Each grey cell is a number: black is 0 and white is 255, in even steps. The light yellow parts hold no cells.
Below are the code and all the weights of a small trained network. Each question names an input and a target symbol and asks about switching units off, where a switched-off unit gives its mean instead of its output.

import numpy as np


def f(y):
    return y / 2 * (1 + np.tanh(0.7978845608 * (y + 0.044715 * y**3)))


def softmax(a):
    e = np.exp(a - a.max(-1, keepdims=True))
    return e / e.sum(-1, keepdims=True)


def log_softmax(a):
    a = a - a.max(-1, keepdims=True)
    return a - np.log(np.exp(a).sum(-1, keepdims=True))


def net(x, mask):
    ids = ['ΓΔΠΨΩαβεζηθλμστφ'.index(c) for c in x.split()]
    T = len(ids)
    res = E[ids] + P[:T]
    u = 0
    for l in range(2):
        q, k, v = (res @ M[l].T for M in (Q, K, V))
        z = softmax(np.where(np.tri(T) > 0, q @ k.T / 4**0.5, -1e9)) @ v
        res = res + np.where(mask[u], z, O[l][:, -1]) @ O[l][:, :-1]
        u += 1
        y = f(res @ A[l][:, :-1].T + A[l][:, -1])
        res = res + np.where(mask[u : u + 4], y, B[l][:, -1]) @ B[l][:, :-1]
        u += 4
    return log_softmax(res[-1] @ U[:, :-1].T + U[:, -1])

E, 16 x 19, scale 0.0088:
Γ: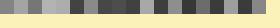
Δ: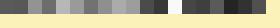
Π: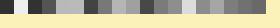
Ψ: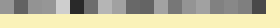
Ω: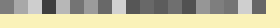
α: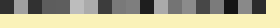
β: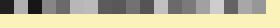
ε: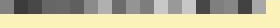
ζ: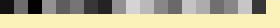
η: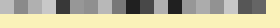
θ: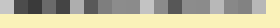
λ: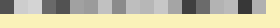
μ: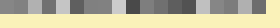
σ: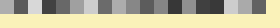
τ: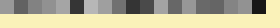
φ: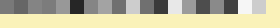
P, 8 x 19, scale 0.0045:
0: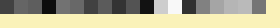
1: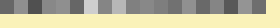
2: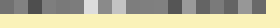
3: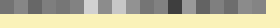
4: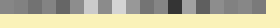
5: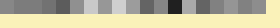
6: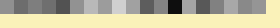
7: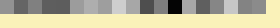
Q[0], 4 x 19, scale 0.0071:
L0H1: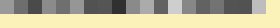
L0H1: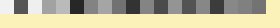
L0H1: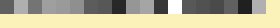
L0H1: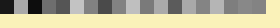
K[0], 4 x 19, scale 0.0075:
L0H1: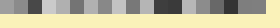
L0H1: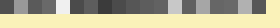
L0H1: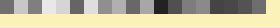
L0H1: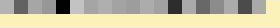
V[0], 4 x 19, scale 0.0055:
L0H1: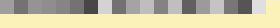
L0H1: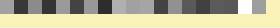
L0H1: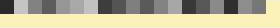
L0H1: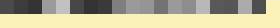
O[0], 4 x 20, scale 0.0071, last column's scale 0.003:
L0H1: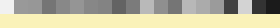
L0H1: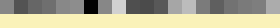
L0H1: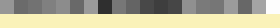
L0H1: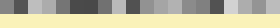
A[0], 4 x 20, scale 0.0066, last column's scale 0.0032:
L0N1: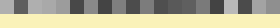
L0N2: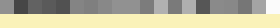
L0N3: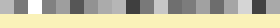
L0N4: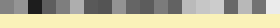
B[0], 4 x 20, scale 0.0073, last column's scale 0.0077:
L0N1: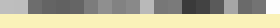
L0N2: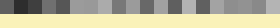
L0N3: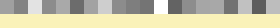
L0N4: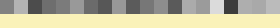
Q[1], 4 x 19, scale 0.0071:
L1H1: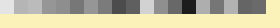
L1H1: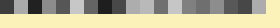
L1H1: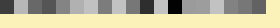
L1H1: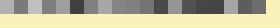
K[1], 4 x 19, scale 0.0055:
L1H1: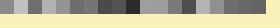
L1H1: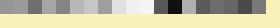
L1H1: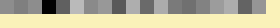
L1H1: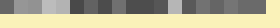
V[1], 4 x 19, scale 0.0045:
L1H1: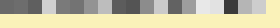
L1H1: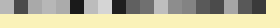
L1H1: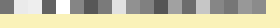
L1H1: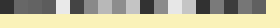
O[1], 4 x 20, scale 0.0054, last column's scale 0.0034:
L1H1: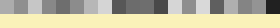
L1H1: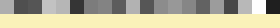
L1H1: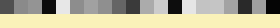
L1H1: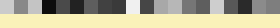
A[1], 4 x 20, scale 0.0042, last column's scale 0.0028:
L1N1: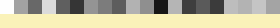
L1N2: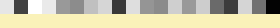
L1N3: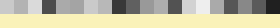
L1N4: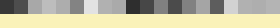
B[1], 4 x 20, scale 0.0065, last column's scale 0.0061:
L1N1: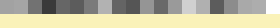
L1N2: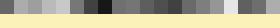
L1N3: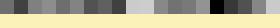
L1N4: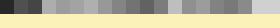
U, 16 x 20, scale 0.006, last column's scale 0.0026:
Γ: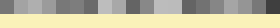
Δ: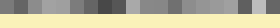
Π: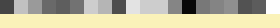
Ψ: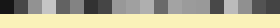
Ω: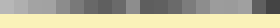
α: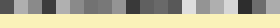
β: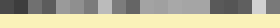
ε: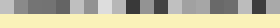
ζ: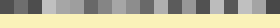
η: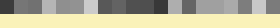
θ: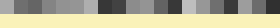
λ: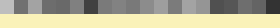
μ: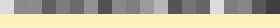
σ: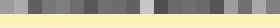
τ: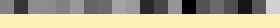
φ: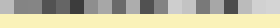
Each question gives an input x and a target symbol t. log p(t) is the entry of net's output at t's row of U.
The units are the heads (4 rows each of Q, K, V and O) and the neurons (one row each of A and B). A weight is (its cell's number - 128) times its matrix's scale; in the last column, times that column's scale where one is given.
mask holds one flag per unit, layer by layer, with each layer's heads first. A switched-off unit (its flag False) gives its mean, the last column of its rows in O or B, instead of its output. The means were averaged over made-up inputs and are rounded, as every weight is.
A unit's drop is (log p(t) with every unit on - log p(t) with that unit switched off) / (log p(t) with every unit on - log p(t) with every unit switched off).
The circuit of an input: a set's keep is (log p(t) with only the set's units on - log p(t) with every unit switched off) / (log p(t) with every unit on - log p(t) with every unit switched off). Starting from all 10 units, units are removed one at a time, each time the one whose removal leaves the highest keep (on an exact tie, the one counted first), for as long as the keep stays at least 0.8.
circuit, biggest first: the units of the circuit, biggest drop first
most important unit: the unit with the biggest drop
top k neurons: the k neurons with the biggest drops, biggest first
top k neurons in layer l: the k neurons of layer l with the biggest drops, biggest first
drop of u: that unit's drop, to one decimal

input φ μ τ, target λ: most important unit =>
L0H1
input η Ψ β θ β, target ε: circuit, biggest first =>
L1H1; L0H1
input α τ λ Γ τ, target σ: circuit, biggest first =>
L0H1; L0N1; L1N1
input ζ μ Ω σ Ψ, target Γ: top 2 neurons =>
L0N3; L0N1
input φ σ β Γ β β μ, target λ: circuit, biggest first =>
L0H1; L1N3; L1H1; L0N3
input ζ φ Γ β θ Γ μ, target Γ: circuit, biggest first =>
L0H1; L0N3
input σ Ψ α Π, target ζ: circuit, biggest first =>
L0N4; L1H1
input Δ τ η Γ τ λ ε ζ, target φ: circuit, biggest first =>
L1H1; L0N2; L1N1
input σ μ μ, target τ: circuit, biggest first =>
L0H1; L1H1; L1N1
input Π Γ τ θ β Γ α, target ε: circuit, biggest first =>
L1H1; L0H1; L0N4
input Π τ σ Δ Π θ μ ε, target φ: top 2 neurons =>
L0N2; L1N1
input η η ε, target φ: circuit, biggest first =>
L1H1; L0N2
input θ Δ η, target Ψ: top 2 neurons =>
L1N3; L1N2
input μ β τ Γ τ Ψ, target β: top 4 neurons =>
L0N3; L1N3; L1N4; L0N2
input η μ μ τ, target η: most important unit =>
L1H1
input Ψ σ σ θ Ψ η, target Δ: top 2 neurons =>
L1N2; L0N3
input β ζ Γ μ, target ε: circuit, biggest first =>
L1H1; L0N4
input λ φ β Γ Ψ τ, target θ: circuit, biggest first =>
L0H1; L1N3
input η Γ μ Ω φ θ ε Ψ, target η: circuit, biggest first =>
L1H1; L1N2; L1N4; L0H1
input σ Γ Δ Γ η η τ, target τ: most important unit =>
L0H1
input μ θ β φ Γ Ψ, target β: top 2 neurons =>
L0N3; L1N3
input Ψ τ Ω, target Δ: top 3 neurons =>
L1N2; L0N3; L1N3
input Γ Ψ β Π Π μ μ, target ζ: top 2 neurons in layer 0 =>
L0N3; L0N1
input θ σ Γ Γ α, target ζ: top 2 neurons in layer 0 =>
L0N4; L0N3
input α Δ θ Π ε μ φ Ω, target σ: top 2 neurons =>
L0N1; L1N1
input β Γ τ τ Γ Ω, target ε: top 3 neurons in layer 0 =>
L0N1; L0N4; L0N3
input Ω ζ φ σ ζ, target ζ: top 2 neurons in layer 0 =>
L0N4; L0N1
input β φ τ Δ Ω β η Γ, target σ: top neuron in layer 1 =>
L1N1
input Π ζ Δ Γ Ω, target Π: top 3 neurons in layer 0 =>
L0N3; L0N1; L0N4
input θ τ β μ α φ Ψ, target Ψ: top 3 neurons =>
L1N2; L1N3; L0N3
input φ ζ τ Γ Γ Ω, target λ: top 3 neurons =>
L1N3; L0N3; L0N4
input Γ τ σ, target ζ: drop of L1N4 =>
0.1
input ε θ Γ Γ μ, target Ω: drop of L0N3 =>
0.2
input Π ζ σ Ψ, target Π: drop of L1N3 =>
0.1
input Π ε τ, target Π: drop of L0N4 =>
0.1
